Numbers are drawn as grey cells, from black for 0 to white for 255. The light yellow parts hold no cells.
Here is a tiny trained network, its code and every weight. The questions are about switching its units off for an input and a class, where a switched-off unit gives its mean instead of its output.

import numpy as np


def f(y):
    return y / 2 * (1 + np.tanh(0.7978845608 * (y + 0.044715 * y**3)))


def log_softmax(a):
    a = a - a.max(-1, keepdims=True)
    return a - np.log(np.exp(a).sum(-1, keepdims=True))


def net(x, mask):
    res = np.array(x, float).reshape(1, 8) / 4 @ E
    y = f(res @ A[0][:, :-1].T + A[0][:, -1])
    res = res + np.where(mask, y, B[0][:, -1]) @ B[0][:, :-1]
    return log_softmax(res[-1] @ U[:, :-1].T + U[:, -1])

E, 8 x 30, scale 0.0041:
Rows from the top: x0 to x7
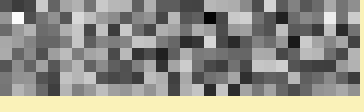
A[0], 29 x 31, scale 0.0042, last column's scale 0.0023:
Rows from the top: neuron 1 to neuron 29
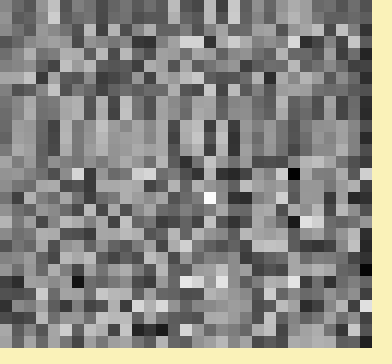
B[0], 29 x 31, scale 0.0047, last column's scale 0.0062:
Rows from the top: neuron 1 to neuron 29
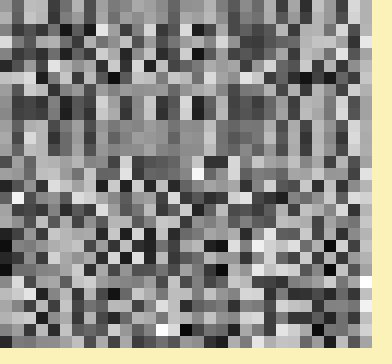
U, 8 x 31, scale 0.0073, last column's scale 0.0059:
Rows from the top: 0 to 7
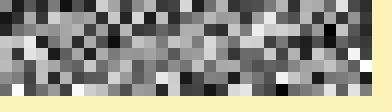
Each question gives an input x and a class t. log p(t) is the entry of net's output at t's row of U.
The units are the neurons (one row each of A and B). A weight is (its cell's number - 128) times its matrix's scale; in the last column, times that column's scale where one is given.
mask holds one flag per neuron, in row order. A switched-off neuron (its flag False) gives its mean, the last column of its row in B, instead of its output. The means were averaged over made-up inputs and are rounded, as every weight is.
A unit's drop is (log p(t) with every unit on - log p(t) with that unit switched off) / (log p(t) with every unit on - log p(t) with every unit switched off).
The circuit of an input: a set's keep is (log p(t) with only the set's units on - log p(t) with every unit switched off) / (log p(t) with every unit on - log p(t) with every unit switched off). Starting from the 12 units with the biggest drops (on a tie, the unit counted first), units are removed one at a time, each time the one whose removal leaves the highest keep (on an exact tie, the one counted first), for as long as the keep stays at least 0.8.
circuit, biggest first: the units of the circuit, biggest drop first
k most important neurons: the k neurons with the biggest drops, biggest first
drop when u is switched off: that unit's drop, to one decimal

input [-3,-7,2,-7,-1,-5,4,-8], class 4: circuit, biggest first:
[neuron 2]
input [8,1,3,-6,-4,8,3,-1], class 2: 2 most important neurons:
[neuron 21; neuron 7]
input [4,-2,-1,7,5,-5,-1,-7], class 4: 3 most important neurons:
[neuron 8; neuron 1; neuron 2]
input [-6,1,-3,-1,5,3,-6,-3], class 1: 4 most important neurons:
[neuron 16; neuron 20; neuron 25; neuron 27]
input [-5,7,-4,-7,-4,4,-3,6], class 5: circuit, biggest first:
[neuron 4; neuron 17]
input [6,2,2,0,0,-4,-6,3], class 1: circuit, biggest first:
[neuron 16; neuron 20]
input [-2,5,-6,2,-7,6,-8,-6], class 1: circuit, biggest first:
[neuron 16; neuron 20]
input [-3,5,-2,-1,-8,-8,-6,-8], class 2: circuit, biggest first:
[neuron 23; neuron 29]
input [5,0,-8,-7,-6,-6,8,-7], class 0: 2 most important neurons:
[neuron 18; neuron 3]
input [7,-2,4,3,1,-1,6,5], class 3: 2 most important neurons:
[neuron 25; neuron 27]
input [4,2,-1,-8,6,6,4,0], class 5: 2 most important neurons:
[neuron 4; neuron 26]
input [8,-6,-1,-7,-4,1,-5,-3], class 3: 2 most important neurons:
[neuron 25; neuron 27]
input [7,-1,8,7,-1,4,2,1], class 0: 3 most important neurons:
[neuron 9; neuron 10; neuron 5]
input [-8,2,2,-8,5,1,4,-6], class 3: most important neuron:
[neuron 7]
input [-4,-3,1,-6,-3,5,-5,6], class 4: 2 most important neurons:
[neuron 12; neuron 11]
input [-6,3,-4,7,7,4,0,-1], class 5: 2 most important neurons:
[neuron 15; neuron 26]
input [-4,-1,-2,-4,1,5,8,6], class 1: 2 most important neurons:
[neuron 6; neuron 22]
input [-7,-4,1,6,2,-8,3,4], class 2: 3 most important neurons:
[neuron 14; neuron 23; neuron 29]
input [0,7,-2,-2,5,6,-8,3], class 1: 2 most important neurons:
[neuron 16; neuron 20]
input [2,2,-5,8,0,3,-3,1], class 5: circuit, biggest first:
[neuron 15]
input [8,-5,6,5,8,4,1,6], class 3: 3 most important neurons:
[neuron 25; neuron 27; neuron 26]
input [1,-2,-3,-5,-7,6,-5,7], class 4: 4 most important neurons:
[neuron 12; neuron 11; neuron 13; neuron 28]
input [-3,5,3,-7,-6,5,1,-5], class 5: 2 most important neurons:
[neuron 4; neuron 28]
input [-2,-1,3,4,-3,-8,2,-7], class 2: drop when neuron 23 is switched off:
0.2
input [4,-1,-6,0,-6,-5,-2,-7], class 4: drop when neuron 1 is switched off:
0.3
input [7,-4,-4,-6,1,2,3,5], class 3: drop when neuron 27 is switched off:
0.6
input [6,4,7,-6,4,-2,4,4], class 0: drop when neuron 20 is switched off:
0.0
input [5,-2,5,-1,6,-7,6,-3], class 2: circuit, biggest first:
[neuron 23]
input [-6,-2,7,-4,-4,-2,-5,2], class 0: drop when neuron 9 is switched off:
0.1
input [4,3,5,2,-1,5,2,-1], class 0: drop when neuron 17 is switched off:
0.2
